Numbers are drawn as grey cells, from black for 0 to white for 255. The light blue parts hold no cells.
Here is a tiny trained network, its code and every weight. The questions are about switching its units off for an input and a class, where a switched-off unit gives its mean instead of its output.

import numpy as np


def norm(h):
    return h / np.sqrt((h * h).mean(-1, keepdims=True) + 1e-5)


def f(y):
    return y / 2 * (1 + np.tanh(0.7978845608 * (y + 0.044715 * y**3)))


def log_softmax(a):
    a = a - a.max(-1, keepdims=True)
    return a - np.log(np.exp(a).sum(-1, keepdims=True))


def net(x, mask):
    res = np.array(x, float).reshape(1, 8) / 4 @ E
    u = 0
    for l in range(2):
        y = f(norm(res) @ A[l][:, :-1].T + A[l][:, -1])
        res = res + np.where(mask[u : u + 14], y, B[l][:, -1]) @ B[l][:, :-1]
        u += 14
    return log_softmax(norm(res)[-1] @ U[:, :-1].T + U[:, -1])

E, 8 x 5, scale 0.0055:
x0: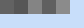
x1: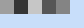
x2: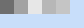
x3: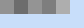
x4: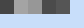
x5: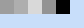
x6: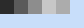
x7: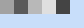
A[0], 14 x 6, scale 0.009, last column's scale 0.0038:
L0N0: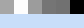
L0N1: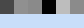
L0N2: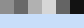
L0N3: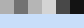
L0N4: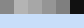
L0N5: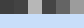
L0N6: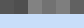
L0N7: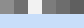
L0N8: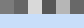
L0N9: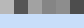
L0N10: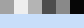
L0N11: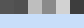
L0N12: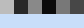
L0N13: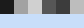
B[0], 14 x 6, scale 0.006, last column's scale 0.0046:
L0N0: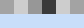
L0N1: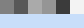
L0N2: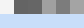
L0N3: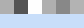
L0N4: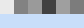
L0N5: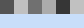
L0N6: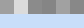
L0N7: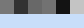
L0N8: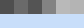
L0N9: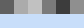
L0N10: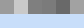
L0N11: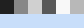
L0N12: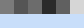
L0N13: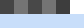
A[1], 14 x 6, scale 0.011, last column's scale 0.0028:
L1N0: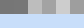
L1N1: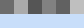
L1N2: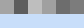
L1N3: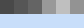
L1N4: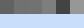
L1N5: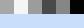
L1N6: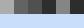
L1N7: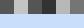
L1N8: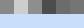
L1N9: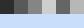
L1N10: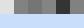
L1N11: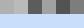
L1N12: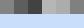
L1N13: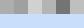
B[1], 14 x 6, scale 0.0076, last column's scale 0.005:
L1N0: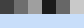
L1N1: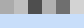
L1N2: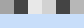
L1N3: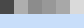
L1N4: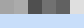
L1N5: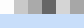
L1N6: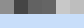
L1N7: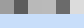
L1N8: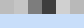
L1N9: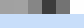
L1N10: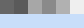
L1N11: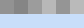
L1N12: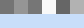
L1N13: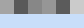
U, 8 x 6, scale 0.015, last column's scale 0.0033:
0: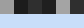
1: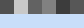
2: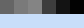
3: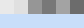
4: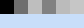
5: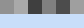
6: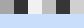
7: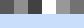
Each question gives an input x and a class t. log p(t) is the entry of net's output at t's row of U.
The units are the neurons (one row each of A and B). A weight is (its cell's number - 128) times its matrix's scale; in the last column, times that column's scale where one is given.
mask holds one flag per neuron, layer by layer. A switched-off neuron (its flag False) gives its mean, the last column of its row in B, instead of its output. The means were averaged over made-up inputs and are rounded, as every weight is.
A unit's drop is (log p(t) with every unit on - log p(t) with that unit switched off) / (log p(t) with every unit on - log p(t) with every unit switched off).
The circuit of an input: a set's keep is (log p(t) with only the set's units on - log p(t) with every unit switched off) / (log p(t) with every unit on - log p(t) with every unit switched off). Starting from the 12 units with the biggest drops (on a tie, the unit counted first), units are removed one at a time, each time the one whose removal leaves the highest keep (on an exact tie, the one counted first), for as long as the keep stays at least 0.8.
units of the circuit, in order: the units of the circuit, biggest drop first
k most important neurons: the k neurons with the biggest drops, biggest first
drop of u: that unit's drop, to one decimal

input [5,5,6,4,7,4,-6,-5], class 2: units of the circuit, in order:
[L0N13]
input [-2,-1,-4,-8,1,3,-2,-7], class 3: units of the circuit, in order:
[L0N7, L1N5]
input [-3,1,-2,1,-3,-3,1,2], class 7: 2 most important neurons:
[L1N12, L0N3]
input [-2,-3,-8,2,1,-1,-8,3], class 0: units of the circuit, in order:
[L1N6, L1N10]
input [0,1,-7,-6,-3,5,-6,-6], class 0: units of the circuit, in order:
[L1N6, L1N10]
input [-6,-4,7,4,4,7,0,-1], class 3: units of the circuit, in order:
[L0N0, L1N5]
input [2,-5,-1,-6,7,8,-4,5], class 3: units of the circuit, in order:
[L0N0, L1N8]
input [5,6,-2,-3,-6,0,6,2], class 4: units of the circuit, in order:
[L0N11, L1N3]
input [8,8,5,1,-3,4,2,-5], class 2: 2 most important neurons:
[L0N7, L0N5]
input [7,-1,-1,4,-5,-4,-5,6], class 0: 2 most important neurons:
[L0N12, L0N1]
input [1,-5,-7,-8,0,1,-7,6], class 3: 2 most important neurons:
[L0N7, L0N13]
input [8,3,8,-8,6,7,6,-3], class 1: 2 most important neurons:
[L0N13, L0N5]
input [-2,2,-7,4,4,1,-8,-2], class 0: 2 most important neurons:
[L0N12, L1N6]
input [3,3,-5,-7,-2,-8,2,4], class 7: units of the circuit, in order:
[L1N12]
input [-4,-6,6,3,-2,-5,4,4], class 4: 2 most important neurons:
[L1N0, L0N11]
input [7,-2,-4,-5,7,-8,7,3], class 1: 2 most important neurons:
[L1N9, L0N5]
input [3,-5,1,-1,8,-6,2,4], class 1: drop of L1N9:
0.3
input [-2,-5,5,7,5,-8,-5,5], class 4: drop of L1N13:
0.0
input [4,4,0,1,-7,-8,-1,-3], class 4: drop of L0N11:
0.1
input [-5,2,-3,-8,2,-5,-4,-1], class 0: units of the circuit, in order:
[L1N6]
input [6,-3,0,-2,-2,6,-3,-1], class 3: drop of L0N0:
0.2
